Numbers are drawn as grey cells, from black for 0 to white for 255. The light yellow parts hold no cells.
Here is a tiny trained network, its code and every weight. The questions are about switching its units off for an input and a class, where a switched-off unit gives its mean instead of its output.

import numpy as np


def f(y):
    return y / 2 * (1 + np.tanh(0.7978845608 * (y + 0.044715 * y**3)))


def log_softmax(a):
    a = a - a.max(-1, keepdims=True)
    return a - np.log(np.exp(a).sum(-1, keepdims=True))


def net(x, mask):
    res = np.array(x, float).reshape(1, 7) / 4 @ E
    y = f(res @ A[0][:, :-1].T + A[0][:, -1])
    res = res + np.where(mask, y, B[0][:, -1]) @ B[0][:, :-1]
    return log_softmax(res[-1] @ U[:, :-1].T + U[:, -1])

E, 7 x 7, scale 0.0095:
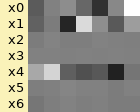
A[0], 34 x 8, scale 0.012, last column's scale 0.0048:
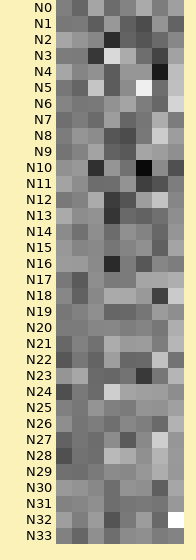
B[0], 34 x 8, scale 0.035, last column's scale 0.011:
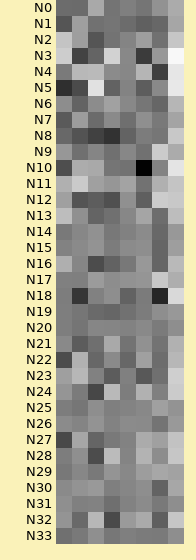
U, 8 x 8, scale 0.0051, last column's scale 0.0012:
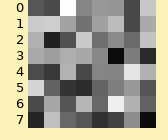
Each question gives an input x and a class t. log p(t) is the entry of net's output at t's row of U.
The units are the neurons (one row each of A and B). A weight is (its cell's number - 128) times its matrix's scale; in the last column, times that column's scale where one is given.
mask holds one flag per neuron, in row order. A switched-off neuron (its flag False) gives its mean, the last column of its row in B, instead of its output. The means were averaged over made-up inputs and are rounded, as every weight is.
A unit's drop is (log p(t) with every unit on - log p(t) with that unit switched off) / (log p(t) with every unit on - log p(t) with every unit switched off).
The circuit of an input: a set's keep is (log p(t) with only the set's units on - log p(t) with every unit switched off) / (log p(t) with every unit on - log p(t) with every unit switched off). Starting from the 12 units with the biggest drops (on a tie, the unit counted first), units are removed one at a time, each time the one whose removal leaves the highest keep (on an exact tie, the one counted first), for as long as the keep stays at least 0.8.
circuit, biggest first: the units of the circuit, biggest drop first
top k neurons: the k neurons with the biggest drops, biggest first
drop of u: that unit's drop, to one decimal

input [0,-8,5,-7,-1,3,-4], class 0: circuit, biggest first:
(N5)
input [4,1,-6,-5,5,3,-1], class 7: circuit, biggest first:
(N10 N3)
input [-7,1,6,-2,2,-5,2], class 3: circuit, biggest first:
(N3 N11)
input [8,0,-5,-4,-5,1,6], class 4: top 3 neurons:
(N12 N5 N9)
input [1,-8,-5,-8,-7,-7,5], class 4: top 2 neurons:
(N12 N9)
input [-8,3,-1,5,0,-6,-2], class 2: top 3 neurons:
(N3 N18 N5)
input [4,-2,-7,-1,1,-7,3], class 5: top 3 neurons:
(N5 N10 N8)
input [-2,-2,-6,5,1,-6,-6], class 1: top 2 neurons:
(N5 N10)
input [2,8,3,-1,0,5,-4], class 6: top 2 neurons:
(N28 N24)
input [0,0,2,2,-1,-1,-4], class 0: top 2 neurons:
(N3 N12)
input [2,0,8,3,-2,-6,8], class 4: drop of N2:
0.1
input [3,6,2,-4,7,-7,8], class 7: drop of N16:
0.0
